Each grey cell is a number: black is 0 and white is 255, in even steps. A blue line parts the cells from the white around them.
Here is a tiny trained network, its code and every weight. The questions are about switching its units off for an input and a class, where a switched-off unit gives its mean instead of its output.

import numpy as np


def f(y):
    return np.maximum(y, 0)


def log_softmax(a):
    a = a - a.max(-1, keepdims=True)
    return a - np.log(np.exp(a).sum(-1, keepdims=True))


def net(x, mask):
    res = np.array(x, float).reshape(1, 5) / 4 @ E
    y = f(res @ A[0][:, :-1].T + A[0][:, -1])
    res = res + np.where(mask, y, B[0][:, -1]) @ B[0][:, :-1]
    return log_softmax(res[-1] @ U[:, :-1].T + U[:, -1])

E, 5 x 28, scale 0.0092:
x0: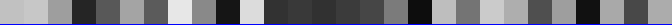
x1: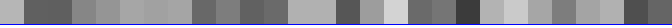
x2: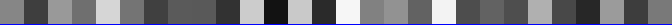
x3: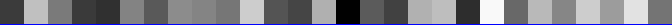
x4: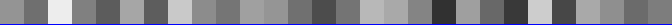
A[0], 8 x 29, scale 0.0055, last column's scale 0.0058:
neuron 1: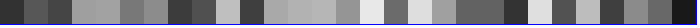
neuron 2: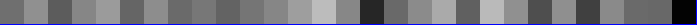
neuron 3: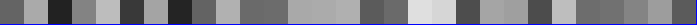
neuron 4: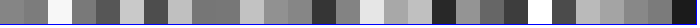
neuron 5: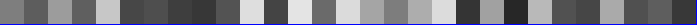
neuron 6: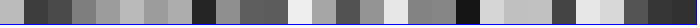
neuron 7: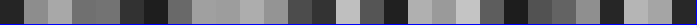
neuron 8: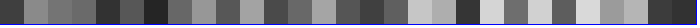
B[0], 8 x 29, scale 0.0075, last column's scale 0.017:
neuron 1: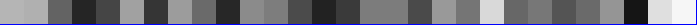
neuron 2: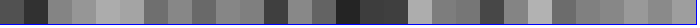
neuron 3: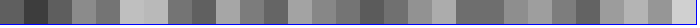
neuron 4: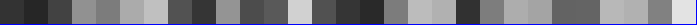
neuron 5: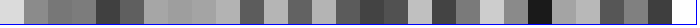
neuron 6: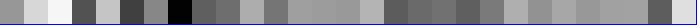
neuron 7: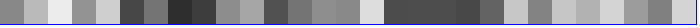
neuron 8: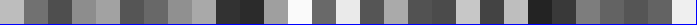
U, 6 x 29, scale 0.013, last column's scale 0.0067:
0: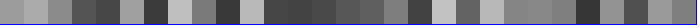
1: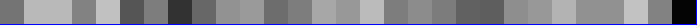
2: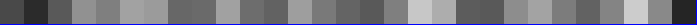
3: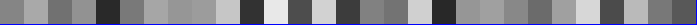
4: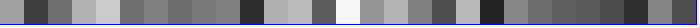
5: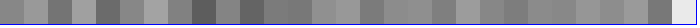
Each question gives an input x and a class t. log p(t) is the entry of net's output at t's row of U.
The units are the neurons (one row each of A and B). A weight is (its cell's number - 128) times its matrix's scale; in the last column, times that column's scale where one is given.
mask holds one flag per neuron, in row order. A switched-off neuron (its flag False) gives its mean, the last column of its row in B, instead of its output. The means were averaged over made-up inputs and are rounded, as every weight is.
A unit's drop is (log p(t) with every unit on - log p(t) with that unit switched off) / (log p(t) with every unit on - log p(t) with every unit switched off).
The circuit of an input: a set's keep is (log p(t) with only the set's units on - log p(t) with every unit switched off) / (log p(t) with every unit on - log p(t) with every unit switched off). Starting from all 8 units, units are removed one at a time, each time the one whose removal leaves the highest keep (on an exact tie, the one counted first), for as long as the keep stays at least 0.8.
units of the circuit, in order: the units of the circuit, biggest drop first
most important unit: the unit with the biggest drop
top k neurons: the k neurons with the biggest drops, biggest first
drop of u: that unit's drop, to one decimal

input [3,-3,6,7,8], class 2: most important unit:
neuron 4
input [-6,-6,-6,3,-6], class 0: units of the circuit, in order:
neuron 1; neuron 5
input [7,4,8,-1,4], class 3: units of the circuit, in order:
neuron 5; neuron 1
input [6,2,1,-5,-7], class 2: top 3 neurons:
neuron 1; neuron 8; neuron 2
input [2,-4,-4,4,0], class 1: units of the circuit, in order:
neuron 5; neuron 1
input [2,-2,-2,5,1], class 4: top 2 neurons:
neuron 8; neuron 1
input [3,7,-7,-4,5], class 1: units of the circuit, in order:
neuron 5; neuron 6
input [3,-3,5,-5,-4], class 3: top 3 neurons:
neuron 5; neuron 8; neuron 1
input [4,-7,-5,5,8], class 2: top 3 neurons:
neuron 4; neuron 6; neuron 1
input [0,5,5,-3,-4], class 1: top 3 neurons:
neuron 6; neuron 8; neuron 4
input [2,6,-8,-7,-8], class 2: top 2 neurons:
neuron 5; neuron 8
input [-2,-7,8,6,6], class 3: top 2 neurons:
neuron 5; neuron 6
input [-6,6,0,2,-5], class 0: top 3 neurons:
neuron 1; neuron 7; neuron 4
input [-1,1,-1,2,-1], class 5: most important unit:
neuron 5
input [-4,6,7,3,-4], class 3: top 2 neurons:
neuron 5; neuron 7
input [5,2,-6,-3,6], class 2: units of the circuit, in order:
neuron 1; neuron 5; neuron 4
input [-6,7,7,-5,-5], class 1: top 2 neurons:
neuron 6; neuron 8
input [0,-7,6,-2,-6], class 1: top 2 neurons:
neuron 7; neuron 4
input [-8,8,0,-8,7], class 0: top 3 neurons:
neuron 1; neuron 8; neuron 7
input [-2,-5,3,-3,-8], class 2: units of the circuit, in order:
neuron 3
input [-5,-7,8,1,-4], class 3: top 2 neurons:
neuron 5; neuron 6
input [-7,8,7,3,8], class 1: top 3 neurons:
neuron 6; neuron 3; neuron 2
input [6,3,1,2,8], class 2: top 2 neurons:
neuron 4; neuron 1
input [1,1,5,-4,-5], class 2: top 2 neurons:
neuron 8; neuron 3
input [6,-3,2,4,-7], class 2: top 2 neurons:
neuron 1; neuron 2
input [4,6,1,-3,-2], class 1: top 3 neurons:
neuron 1; neuron 6; neuron 8
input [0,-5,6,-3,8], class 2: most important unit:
neuron 4
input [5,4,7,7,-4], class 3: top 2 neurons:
neuron 5; neuron 1
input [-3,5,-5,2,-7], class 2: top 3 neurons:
neuron 3; neuron 5; neuron 7
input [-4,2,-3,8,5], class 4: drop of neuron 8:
0.8
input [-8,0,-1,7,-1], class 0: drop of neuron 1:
1.3
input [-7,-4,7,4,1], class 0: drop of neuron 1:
2.3
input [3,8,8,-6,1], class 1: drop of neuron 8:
0.2
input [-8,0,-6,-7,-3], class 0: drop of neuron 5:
0.1
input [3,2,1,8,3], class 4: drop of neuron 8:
0.6
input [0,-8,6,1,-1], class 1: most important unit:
neuron 7
